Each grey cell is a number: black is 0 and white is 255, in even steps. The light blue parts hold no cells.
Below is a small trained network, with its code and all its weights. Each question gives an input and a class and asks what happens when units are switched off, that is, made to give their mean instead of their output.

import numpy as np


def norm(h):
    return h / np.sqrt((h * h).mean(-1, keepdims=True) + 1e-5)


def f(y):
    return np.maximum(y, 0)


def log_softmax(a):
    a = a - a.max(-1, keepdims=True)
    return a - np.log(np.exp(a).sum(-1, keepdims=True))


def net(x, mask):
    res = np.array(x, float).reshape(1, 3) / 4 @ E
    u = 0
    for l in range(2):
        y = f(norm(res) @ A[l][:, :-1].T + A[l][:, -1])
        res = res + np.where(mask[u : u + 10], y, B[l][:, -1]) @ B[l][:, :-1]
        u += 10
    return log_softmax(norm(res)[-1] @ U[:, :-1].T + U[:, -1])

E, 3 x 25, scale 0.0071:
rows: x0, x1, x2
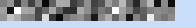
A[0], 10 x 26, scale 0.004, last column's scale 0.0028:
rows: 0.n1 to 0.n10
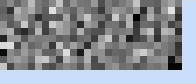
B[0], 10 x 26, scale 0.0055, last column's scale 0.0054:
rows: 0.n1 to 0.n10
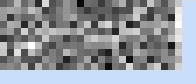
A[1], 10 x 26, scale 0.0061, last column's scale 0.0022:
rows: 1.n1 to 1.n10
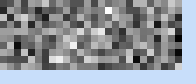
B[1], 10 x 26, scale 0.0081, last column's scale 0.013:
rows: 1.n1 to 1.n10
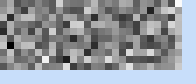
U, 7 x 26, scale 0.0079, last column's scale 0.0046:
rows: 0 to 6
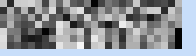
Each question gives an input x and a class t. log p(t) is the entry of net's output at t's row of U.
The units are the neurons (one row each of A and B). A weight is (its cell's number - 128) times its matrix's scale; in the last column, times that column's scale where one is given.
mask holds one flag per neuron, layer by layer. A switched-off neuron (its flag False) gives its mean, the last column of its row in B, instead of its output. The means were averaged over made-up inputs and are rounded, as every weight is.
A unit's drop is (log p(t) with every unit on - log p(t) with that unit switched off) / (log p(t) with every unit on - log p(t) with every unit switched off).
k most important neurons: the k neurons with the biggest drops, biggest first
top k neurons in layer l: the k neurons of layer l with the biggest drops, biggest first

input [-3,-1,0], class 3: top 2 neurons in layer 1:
1.n1, 1.n4
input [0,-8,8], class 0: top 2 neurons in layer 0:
0.n4, 0.n7
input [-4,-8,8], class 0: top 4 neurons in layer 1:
1.n7, 1.n9, 1.n4, 1.n6
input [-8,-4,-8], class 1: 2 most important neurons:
1.n5, 0.n4
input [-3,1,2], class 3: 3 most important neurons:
1.n1, 1.n4, 0.n10
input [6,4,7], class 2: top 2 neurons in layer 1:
1.n2, 1.n5
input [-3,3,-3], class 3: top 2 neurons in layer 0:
0.n2, 0.n7
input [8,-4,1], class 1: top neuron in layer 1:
1.n4
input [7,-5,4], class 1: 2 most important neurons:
1.n4, 0.n5
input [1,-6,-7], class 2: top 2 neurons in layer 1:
1.n9, 1.n3
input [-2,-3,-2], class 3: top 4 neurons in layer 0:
0.n1, 0.n8, 0.n2, 0.n7
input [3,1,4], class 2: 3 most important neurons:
0.n6, 1.n10, 0.n8
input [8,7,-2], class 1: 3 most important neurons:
1.n4, 0.n10, 1.n8
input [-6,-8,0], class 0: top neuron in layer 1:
1.n7
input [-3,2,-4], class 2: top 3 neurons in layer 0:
0.n3, 0.n10, 0.n5
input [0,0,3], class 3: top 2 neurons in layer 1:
1.n1, 1.n9
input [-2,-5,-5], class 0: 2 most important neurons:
1.n7, 0.n6
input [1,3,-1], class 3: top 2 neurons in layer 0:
0.n2, 0.n3
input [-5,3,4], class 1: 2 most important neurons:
0.n4, 1.n5
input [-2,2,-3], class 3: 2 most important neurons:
0.n2, 0.n6
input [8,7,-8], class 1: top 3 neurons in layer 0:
0.n10, 0.n6, 0.n3
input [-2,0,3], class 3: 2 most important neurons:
1.n1, 1.n9
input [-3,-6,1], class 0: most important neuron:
1.n7
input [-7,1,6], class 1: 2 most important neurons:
0.n4, 1.n5
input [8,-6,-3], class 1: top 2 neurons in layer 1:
1.n4, 1.n8
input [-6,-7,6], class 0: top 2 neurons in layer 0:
0.n4, 0.n6
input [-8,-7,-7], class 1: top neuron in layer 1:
1.n5
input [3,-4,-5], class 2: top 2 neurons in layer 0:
0.n4, 0.n2
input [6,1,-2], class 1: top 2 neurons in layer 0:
0.n10, 0.n5
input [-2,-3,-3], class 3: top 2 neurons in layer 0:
0.n1, 0.n8
